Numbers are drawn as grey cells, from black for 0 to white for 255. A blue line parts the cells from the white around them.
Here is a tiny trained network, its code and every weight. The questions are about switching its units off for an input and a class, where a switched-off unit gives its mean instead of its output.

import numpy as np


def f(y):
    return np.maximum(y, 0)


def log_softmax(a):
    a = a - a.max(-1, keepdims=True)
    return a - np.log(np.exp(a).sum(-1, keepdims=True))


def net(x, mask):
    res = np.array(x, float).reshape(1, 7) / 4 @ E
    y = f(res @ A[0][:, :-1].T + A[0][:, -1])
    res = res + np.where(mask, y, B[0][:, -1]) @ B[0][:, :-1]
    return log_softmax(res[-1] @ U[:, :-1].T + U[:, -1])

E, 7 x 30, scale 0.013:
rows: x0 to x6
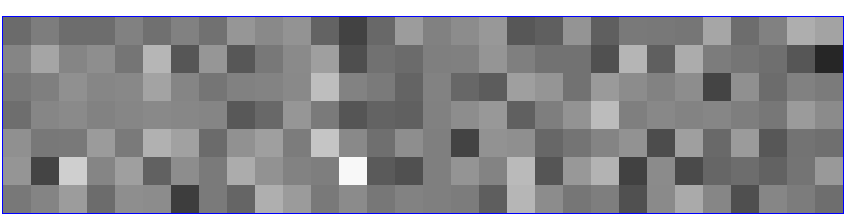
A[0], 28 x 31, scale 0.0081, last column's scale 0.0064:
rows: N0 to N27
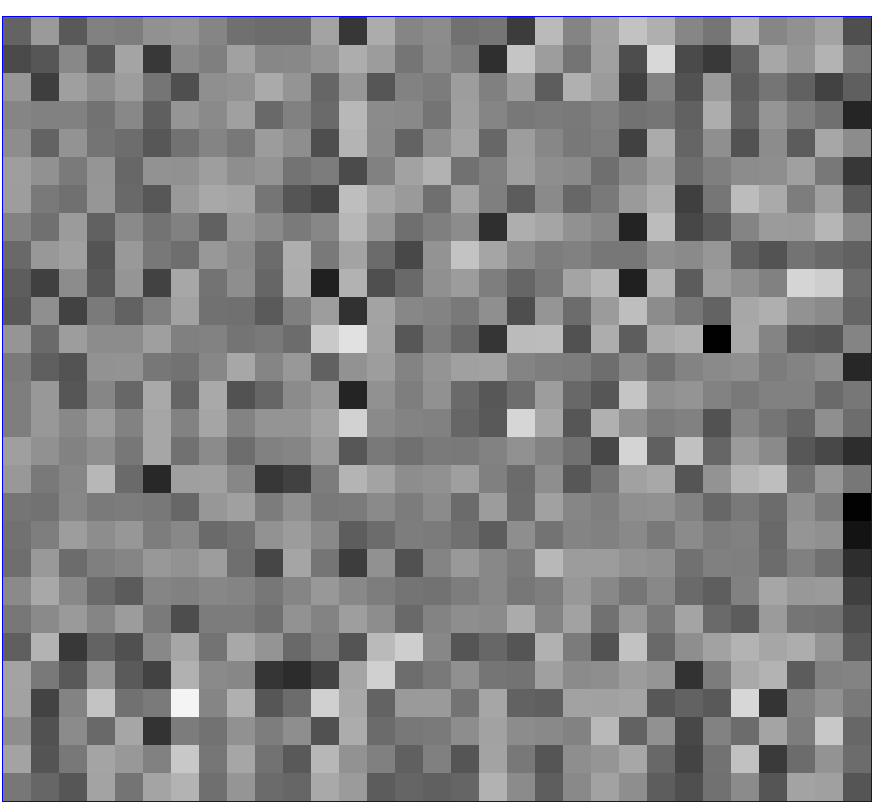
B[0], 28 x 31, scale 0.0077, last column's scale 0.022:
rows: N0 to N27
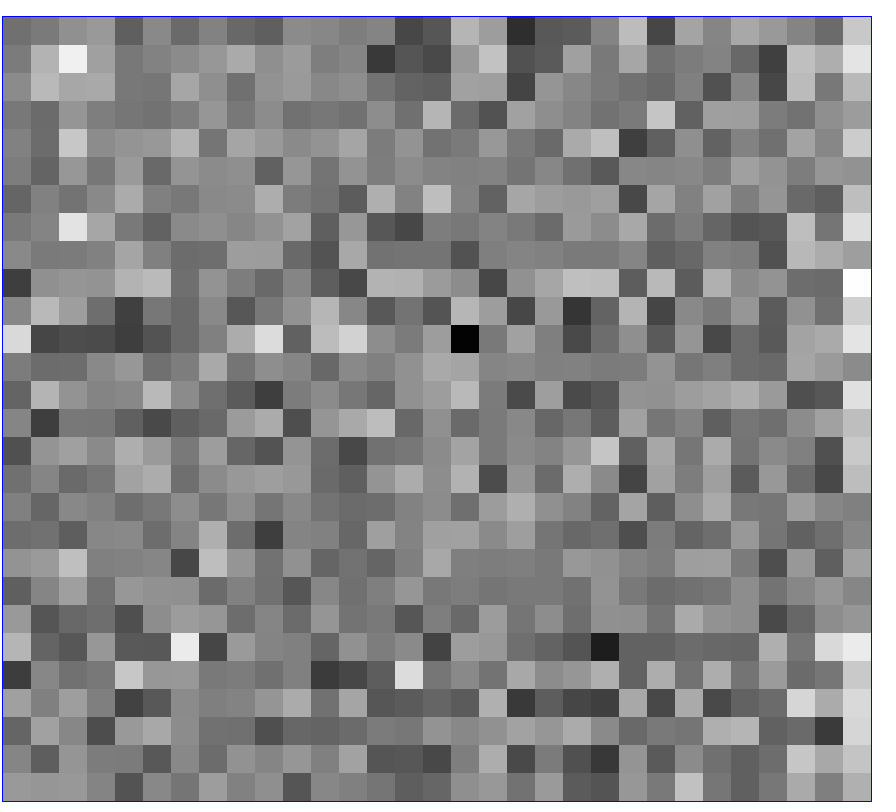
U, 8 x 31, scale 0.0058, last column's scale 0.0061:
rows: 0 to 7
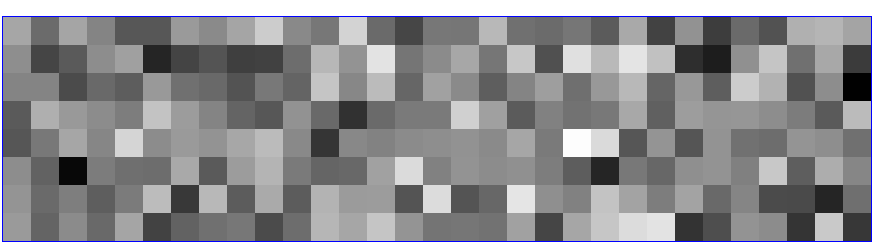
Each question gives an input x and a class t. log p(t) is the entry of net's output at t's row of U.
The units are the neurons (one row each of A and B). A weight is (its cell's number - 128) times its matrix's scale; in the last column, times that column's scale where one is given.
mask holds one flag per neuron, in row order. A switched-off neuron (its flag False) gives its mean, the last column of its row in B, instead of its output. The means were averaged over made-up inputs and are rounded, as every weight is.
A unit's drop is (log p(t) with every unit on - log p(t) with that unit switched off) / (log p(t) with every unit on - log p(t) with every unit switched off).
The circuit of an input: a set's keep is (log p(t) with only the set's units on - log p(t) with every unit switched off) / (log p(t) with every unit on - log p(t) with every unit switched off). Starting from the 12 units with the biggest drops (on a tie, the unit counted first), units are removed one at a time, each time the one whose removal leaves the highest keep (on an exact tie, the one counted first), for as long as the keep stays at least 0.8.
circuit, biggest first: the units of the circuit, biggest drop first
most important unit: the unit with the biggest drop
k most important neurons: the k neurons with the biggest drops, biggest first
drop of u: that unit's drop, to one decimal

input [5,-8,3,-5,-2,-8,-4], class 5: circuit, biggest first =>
[N22]
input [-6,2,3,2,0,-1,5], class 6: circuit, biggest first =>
[N22, N1]
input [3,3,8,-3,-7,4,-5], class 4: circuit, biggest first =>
[N22, N10]
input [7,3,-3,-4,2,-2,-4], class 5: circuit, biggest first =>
[N22, N1]
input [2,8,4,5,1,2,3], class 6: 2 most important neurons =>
[N22, N1]
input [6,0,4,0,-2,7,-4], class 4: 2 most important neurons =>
[N9, N11]
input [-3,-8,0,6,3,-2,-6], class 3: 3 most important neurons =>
[N11, N23, N9]
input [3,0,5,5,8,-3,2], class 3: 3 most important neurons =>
[N11, N15, N13]
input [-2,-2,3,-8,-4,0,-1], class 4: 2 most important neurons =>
[N24, N23]
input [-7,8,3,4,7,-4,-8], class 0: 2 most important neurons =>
[N24, N11]
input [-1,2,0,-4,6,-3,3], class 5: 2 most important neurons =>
[N1, N7]
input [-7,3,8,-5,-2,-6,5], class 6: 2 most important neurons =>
[N11, N15]
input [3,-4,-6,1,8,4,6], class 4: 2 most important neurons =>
[N9, N11]
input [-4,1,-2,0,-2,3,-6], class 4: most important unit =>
N23
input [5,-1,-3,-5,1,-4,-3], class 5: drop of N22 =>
0.2
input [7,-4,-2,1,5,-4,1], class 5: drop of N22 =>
0.2
